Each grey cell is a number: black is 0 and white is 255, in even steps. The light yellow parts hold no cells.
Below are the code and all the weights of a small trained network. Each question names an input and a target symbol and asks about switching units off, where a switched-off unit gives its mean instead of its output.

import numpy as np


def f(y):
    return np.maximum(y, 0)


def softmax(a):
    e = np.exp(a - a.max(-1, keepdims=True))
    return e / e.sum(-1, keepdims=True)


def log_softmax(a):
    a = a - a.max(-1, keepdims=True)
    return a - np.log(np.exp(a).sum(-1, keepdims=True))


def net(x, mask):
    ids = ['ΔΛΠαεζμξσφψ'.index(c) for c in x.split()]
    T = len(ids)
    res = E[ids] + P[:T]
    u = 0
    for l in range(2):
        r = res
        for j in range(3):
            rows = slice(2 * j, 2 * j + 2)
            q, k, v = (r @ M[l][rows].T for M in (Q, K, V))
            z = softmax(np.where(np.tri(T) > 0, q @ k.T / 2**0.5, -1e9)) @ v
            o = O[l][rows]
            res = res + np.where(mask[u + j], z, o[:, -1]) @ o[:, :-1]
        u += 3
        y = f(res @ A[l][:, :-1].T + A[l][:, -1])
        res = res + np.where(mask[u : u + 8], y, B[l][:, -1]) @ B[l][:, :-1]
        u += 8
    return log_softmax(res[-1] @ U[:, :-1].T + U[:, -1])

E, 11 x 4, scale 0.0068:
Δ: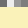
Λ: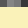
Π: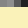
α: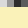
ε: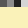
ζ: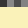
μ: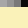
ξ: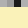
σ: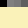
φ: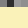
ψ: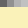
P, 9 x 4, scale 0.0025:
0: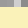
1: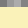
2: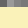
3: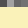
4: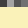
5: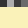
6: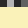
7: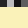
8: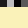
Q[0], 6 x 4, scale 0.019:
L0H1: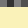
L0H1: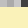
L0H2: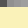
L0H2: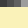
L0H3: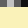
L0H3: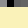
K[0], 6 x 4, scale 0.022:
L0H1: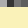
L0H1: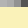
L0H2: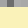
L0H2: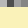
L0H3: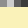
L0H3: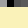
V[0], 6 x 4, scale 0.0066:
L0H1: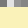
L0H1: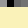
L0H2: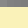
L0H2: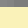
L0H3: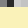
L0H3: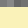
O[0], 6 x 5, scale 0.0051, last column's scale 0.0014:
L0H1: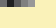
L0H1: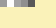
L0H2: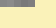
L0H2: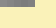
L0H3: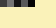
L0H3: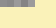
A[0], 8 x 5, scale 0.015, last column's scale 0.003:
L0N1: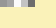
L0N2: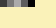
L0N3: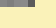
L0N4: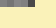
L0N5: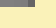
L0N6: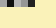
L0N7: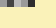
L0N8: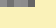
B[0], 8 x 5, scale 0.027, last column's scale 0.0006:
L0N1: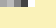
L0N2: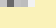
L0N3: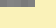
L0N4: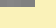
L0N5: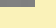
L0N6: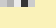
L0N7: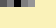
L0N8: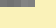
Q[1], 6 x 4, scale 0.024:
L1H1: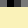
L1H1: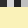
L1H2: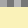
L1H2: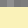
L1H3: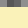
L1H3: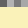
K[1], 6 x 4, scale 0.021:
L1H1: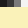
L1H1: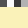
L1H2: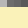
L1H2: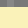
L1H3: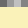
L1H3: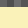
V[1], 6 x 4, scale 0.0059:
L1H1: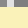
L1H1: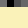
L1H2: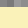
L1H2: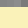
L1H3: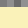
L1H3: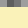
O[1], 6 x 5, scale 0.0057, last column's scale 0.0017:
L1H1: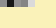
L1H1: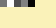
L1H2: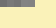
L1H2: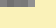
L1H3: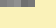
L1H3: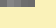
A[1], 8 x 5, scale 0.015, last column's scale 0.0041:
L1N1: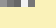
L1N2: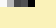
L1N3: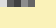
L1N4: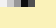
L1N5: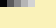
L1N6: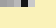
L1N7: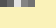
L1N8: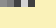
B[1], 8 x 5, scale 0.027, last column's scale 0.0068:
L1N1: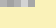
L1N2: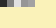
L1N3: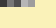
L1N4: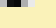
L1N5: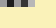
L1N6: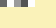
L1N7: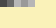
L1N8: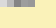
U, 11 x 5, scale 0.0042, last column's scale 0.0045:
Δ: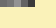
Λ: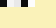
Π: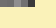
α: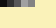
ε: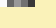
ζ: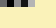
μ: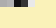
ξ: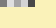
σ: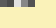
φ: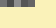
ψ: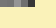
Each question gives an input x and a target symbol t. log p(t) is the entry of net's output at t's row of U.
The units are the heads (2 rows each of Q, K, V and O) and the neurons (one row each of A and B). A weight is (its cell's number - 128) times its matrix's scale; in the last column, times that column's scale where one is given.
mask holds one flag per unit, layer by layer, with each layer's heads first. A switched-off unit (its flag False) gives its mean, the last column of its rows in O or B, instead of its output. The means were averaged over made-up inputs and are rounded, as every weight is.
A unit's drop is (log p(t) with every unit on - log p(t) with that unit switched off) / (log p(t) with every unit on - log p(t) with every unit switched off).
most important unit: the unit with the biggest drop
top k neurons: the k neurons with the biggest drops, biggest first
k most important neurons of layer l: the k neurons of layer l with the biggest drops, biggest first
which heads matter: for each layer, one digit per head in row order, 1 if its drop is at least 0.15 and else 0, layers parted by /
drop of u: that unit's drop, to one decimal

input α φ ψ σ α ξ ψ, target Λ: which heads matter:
101 / 100
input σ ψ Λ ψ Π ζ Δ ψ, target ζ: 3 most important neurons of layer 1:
L1N6, L1N5, L1N1
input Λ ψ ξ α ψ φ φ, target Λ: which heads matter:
101 / 000
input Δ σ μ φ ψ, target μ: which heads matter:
100 / 000
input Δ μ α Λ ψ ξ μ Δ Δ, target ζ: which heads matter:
100 / 100
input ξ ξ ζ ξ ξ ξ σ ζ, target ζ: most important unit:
L1N5
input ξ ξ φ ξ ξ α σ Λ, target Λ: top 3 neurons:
L1N4, L0N1, L0N6
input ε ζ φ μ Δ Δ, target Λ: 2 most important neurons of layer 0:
L0N6, L0N2
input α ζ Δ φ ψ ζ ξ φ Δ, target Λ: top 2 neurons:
L1N4, L0N1
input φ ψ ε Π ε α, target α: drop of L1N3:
0.4
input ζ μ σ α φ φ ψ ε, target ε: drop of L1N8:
0.4
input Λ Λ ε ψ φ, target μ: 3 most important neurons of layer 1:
L1N4, L1N6, L1N2
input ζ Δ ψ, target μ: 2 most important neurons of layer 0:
L0N1, L0N6
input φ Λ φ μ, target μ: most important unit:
L0H3
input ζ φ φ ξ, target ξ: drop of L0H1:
0.0
